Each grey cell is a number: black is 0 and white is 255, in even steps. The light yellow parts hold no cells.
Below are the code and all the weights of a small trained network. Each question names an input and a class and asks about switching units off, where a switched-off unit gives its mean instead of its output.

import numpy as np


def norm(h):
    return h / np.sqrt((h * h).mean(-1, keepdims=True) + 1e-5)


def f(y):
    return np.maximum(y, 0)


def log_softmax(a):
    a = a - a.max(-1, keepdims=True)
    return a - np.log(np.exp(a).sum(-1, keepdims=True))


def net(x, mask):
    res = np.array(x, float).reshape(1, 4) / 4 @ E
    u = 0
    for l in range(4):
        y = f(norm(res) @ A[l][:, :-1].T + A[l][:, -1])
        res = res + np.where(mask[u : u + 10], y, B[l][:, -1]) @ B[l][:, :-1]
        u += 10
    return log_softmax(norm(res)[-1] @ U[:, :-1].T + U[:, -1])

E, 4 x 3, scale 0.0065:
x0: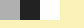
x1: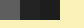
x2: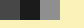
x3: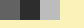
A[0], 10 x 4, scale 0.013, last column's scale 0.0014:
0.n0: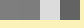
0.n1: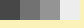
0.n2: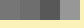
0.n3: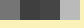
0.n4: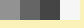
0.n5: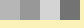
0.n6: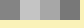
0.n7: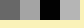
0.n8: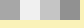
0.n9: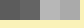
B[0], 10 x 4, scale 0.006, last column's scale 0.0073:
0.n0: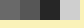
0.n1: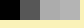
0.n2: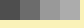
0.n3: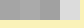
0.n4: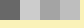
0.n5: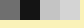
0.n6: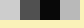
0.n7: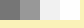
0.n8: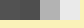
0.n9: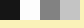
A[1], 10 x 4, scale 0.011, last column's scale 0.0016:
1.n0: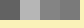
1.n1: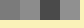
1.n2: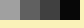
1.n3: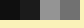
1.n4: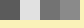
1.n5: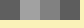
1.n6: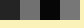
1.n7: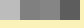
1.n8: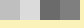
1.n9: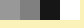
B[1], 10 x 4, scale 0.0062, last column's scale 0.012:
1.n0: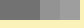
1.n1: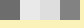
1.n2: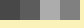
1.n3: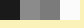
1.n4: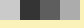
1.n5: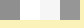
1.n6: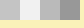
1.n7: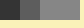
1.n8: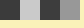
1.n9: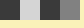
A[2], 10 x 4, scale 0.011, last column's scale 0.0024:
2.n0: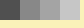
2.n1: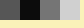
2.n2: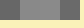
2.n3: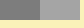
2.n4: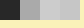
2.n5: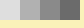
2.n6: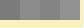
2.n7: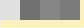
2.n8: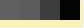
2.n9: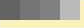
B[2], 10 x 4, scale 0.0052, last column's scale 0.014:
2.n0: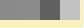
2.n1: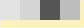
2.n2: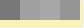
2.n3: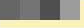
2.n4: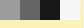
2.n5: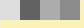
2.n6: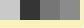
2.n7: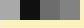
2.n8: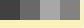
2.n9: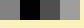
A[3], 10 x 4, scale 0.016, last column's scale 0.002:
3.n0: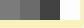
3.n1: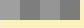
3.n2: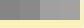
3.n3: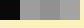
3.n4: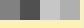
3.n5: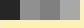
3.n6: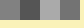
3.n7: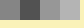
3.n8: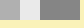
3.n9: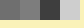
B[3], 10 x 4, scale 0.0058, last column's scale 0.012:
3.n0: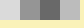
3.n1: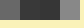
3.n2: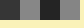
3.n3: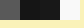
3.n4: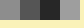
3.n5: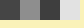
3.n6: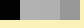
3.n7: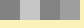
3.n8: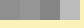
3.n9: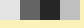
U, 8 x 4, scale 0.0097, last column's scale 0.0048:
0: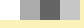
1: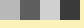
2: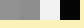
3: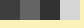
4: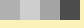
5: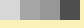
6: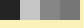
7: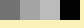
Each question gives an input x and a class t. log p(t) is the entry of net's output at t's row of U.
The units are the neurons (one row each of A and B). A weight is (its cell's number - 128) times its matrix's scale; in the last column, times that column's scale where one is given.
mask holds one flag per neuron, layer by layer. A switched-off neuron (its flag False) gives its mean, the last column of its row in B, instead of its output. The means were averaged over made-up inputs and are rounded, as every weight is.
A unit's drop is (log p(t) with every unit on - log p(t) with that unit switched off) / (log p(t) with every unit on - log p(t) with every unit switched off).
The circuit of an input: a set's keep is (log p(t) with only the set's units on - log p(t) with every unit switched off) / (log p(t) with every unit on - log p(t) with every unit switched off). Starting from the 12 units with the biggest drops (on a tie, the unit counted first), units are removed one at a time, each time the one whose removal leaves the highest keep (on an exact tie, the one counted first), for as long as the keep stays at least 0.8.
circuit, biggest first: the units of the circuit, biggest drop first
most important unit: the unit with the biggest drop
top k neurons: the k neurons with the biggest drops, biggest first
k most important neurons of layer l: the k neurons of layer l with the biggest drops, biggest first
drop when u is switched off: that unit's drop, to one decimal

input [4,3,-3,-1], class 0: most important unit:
3.n3
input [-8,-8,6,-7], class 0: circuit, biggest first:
[1.n3, 1.n4, 3.n5]
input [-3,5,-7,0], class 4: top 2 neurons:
[1.n3, 3.n3]
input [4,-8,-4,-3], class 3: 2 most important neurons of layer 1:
[1.n4, 1.n7]
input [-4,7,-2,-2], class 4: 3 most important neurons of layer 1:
[1.n3, 1.n4, 1.n5]
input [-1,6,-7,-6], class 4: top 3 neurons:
[1.n3, 3.n3, 1.n8]
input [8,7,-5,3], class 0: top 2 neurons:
[2.n1, 0.n8]
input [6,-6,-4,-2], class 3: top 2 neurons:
[3.n4, 0.n8]
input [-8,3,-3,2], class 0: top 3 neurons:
[1.n3, 1.n4, 0.n9]
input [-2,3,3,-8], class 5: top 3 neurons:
[1.n3, 1.n4, 3.n3]
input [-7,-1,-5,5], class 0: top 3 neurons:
[1.n3, 1.n4, 0.n7]
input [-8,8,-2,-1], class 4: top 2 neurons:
[1.n3, 1.n6]
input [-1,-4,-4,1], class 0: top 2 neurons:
[0.n6, 2.n1]
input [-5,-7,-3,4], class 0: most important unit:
0.n6
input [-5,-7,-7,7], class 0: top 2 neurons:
[0.n6, 0.n8]
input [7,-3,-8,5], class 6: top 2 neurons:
[3.n6, 0.n5]
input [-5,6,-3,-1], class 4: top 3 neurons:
[1.n3, 1.n4, 3.n3]
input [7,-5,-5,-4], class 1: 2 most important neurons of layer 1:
[1.n3, 1.n8]
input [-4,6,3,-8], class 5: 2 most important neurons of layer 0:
[0.n9, 0.n7]
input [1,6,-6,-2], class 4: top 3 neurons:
[1.n3, 3.n3, 1.n8]
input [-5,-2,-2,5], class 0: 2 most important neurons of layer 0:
[0.n6, 0.n5]
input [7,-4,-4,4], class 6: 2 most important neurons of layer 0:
[0.n5, 0.n9]
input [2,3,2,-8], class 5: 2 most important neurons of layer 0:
[0.n5, 0.n8]
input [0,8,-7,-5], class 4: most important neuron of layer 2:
[2.n4]
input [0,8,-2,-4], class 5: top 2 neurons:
[1.n3, 3.n3]
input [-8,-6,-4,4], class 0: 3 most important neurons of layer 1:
[1.n3, 1.n4, 1.n6]
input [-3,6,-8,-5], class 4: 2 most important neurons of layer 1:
[1.n3, 1.n4]
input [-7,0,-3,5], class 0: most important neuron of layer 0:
[0.n5]
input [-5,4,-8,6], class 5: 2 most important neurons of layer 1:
[1.n3, 1.n4]
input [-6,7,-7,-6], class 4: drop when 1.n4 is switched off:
0.1
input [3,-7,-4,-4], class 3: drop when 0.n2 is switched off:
-0.1
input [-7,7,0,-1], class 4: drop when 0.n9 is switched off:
0.2
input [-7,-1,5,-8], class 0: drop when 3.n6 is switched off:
0.1
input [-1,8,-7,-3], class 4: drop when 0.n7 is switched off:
0.1
